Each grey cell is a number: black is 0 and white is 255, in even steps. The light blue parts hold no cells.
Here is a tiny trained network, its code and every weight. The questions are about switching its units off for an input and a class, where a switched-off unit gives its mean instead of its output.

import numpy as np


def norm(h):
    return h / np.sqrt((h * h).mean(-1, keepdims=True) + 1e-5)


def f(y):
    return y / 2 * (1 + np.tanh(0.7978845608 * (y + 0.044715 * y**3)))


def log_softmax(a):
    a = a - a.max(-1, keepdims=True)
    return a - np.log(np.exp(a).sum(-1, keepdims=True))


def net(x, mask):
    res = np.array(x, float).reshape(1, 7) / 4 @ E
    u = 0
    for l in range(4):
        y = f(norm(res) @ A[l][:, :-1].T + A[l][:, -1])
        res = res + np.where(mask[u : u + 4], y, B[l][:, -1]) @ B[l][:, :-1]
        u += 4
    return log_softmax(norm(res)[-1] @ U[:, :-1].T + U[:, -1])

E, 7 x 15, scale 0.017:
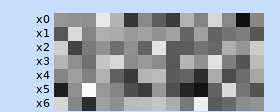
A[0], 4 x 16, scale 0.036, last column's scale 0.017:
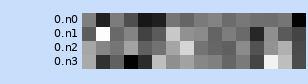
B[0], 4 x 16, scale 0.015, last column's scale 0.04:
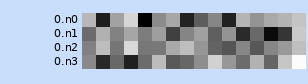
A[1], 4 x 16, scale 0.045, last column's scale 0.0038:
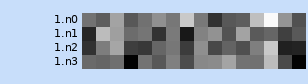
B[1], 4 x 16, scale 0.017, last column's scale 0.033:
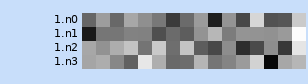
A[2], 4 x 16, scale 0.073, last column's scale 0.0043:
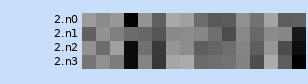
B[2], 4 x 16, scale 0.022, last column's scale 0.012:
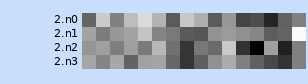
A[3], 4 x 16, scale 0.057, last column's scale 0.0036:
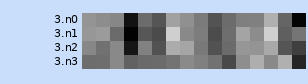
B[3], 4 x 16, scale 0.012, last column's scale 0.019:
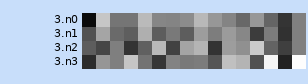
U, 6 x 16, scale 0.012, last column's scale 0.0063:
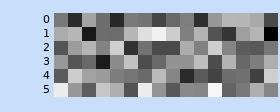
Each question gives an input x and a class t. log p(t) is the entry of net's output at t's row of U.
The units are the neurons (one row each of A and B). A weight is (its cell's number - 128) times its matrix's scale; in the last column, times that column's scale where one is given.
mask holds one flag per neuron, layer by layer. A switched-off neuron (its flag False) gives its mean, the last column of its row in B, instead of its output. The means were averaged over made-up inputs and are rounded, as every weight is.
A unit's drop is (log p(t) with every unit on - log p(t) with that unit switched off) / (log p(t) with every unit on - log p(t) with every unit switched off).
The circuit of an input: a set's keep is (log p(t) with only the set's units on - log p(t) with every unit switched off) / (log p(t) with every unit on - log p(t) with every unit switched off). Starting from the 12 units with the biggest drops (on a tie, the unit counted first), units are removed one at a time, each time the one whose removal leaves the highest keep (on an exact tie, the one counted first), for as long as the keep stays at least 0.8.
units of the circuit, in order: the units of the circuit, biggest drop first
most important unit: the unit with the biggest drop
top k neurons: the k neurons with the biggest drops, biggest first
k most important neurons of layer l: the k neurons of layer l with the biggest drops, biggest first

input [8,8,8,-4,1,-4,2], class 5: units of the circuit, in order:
1.n2, 0.n2
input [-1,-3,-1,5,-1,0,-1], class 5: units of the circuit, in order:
0.n1, 0.n3, 1.n0
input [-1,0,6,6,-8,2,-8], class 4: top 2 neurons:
0.n3, 1.n0
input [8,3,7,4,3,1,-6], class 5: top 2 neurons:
0.n1, 1.n1
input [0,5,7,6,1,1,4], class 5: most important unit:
0.n3
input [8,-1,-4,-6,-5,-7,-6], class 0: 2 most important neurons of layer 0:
0.n0, 0.n2
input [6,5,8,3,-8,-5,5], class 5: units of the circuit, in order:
0.n3, 0.n1
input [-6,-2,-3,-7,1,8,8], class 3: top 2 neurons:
0.n3, 0.n2
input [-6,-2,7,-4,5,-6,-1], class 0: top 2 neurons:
0.n0, 0.n2
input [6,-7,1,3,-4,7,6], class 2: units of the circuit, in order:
1.n2, 0.n3
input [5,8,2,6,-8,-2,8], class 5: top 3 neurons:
0.n3, 0.n1, 1.n2
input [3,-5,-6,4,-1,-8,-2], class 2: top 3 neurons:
0.n3, 0.n0, 0.n2
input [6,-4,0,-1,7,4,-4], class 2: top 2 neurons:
0.n3, 2.n1
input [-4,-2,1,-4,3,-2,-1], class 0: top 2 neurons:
0.n0, 3.n3
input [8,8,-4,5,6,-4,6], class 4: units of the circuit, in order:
0.n1
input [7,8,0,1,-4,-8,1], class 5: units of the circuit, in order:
0.n3, 1.n2, 1.n1
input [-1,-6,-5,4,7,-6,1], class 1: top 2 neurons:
0.n2, 0.n0
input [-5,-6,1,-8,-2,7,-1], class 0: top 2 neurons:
0.n0, 0.n3
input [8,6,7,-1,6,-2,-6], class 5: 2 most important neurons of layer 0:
0.n2, 0.n1
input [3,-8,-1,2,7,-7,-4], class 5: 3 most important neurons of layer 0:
0.n2, 0.n3, 0.n1
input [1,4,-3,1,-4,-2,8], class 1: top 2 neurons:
0.n3, 1.n0
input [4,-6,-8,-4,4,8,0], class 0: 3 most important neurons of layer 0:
0.n0, 0.n2, 0.n1
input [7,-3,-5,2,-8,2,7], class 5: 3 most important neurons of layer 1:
1.n1, 1.n0, 1.n2
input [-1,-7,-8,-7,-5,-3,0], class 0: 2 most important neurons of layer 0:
0.n0, 0.n1
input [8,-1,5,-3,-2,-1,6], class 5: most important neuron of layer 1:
1.n2
